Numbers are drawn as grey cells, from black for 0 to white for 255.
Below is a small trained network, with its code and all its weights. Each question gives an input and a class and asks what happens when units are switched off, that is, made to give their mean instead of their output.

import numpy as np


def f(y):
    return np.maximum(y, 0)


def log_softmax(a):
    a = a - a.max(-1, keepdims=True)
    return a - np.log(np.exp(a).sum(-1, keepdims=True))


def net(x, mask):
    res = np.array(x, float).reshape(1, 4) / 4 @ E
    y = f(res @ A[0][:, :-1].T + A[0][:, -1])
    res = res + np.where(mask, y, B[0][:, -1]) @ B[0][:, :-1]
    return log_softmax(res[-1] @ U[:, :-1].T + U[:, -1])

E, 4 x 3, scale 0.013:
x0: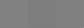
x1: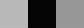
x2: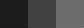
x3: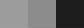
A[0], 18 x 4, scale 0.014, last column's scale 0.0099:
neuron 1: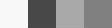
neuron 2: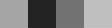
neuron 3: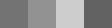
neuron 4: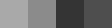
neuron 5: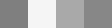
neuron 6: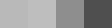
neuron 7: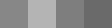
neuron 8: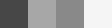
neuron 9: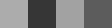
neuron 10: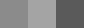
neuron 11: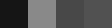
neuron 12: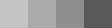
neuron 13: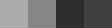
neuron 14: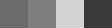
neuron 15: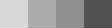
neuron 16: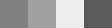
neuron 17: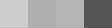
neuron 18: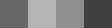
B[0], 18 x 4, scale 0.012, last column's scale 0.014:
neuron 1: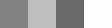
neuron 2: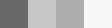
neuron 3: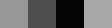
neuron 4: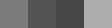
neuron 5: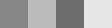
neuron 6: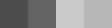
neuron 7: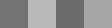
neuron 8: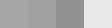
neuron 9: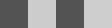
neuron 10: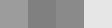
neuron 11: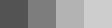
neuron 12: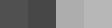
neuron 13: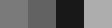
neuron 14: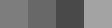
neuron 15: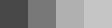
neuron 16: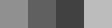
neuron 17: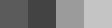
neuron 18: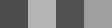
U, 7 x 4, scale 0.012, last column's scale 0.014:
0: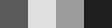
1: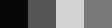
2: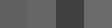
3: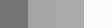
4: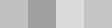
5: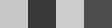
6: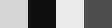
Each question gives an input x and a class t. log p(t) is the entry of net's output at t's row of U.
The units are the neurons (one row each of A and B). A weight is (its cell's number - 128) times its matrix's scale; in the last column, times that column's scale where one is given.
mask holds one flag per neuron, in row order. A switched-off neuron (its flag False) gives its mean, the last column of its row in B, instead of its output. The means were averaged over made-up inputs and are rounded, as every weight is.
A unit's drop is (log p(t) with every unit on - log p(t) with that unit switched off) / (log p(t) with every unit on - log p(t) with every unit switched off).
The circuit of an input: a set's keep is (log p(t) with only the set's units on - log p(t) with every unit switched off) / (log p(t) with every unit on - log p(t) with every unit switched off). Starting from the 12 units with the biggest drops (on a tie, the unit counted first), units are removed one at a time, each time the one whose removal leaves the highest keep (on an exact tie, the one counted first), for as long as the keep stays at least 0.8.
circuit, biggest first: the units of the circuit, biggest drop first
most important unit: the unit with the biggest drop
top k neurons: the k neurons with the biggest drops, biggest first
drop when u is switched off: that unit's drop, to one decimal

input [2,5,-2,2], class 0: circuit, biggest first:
[neuron 1; neuron 2]
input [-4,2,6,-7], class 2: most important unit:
neuron 3
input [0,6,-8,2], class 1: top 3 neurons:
[neuron 17; neuron 12; neuron 15]
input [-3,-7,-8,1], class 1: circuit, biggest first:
[neuron 6; neuron 12]
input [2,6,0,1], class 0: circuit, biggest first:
[neuron 9; neuron 2]
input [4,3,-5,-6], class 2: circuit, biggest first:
[neuron 3; neuron 16]
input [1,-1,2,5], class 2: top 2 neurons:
[neuron 2; neuron 13]
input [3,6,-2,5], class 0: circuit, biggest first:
[neuron 2; neuron 1]
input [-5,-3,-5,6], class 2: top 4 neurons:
[neuron 13; neuron 4; neuron 2; neuron 11]
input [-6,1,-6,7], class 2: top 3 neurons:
[neuron 13; neuron 4; neuron 11]
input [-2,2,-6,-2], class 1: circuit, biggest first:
[neuron 17; neuron 12]
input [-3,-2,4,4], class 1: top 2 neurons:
[neuron 11; neuron 1]
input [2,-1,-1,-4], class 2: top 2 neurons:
[neuron 2; neuron 3]
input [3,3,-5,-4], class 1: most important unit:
neuron 17
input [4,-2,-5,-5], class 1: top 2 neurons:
[neuron 17; neuron 6]
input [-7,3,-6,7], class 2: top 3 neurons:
[neuron 13; neuron 4; neuron 11]
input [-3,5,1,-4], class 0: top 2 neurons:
[neuron 9; neuron 2]
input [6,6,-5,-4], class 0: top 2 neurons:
[neuron 1; neuron 9]
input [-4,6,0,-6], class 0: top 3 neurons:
[neuron 2; neuron 9; neuron 1]
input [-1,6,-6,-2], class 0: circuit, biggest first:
[neuron 1]
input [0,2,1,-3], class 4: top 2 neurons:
[neuron 13; neuron 18]
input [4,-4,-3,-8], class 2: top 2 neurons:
[neuron 3; neuron 16]
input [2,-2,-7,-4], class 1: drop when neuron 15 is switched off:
0.1
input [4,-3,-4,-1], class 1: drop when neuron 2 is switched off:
0.1
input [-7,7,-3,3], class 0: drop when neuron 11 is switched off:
0.0
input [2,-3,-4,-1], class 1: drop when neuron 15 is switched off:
0.2
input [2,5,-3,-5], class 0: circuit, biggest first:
[neuron 9]
